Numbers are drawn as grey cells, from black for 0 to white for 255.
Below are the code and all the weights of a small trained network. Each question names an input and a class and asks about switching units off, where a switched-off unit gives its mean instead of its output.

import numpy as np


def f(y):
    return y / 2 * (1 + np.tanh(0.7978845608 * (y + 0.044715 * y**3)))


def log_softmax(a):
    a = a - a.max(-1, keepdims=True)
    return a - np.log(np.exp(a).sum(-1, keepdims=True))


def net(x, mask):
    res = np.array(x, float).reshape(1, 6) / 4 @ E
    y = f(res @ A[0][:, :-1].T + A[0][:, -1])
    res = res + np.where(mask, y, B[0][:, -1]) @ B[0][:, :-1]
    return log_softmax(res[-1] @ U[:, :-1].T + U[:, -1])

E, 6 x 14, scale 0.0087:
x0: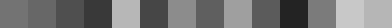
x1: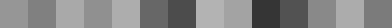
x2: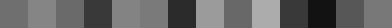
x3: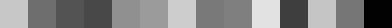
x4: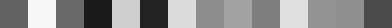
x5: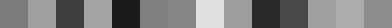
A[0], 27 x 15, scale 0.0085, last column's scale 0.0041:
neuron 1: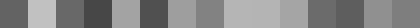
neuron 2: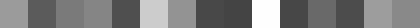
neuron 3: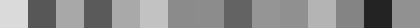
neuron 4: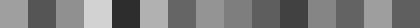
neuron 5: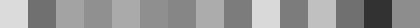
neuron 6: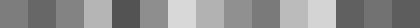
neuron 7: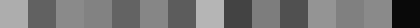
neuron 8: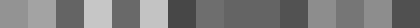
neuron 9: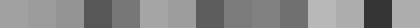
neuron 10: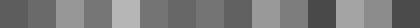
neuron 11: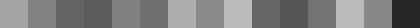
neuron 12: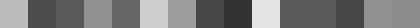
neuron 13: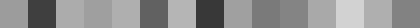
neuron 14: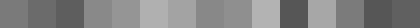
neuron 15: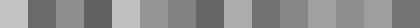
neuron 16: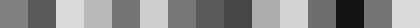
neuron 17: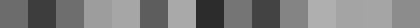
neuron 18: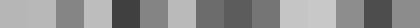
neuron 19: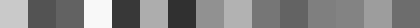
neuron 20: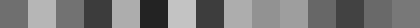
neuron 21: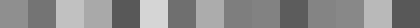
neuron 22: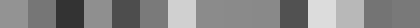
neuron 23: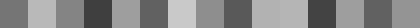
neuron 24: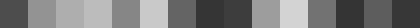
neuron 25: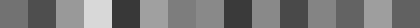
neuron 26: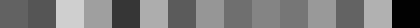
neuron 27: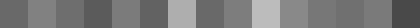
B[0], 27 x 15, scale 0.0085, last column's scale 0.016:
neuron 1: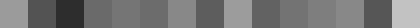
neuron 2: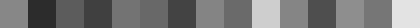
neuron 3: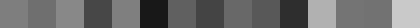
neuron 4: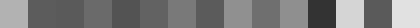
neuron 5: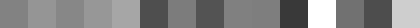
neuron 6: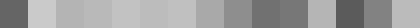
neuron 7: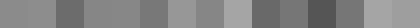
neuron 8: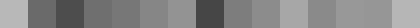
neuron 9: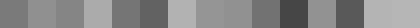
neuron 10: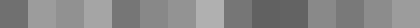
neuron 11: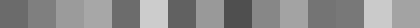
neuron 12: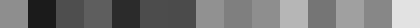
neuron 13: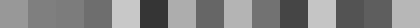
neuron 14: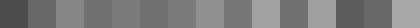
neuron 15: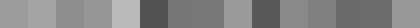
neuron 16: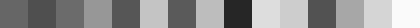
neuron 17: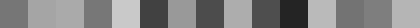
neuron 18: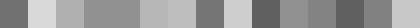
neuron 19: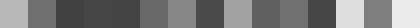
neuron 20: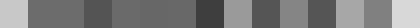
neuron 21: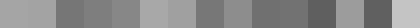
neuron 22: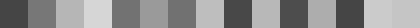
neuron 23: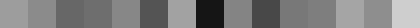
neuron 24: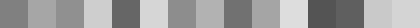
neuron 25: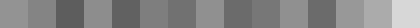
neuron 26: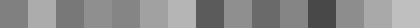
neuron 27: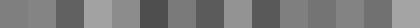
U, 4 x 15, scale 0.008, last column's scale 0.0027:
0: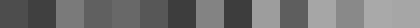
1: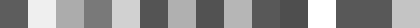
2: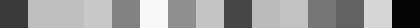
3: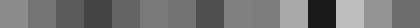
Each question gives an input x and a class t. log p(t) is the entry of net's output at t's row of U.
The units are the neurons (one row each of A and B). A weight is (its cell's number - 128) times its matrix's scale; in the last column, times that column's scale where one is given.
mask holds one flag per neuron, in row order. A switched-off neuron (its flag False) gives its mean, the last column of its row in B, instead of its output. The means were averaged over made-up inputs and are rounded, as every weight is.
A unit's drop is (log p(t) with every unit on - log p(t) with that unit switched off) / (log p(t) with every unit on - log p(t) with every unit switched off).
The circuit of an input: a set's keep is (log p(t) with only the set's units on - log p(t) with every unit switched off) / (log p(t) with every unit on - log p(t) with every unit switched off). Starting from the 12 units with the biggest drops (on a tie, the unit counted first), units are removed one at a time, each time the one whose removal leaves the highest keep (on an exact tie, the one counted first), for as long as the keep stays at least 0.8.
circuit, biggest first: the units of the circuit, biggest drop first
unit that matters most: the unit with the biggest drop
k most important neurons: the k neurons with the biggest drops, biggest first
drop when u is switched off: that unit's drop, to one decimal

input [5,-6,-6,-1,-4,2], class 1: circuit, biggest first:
neuron 16; neuron 17
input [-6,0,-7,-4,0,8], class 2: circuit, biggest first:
neuron 6
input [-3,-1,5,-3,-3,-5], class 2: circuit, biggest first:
neuron 24; neuron 16
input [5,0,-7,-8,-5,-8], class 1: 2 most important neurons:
neuron 13; neuron 17
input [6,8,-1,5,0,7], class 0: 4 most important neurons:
neuron 24; neuron 11; neuron 18; neuron 6
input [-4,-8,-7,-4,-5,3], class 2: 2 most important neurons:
neuron 6; neuron 24
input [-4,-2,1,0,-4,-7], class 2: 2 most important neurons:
neuron 24; neuron 16
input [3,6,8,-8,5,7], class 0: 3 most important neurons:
neuron 24; neuron 19; neuron 4
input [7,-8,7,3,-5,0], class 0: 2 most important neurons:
neuron 19; neuron 20
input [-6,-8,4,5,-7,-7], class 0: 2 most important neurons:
neuron 5; neuron 3
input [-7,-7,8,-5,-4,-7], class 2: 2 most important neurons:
neuron 24; neuron 16
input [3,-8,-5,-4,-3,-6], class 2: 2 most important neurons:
neuron 24; neuron 19
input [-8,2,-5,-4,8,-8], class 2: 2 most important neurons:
neuron 16; neuron 24
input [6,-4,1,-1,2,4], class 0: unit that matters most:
neuron 18
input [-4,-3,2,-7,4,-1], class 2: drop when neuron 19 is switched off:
0.3
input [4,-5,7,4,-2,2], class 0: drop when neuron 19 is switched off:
0.1
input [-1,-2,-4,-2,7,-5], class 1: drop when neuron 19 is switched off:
0.1
